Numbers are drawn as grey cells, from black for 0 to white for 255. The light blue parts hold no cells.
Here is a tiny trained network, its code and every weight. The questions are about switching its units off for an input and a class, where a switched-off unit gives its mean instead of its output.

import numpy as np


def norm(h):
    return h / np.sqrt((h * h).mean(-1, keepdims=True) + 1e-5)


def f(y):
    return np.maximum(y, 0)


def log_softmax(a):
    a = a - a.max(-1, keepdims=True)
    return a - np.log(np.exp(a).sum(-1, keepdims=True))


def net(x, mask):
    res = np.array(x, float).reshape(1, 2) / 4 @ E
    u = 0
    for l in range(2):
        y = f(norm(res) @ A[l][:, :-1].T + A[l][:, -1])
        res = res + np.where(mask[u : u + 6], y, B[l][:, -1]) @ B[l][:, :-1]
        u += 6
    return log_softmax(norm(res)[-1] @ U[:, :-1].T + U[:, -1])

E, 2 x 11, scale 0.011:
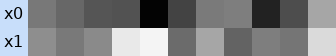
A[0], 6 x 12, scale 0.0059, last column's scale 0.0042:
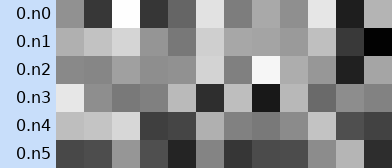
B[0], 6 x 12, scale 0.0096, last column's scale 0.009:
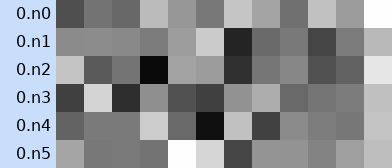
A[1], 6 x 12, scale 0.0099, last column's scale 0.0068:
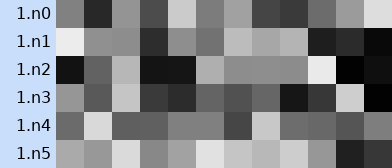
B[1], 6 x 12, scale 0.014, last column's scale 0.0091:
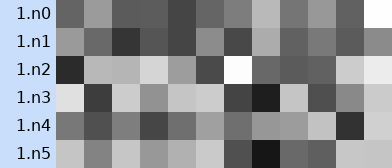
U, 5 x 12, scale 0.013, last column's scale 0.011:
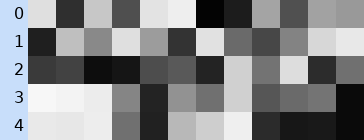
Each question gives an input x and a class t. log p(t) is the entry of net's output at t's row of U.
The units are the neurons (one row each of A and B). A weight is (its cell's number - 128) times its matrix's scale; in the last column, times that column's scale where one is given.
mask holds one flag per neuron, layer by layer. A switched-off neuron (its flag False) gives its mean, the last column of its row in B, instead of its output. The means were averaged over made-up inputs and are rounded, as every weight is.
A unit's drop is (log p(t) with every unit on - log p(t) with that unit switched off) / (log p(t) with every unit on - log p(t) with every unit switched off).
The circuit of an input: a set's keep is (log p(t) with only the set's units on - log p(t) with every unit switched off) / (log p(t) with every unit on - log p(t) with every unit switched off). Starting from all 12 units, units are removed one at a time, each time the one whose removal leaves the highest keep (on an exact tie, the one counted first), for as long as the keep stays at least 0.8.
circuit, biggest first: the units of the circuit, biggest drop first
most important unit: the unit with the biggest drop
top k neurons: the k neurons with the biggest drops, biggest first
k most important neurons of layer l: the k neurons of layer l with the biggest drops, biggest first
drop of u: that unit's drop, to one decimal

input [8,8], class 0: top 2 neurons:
0.n0; 1.n3
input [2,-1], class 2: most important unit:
0.n5
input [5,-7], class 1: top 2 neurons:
1.n2; 0.n2
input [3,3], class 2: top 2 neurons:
1.n2; 1.n5
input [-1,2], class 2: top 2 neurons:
0.n3; 1.n2
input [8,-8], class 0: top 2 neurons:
1.n3; 0.n5
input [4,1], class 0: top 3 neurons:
0.n0; 1.n3; 0.n3
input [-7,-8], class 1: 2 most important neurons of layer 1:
1.n2; 1.n3
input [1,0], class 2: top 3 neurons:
1.n3; 1.n0; 1.n2
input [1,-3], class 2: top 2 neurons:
0.n5; 1.n2
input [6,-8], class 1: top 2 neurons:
1.n2; 0.n2
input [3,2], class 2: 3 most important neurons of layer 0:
0.n5; 0.n2; 0.n1
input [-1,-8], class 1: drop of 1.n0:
0.0
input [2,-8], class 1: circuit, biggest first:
1.n2
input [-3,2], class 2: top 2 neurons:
0.n3; 1.n3
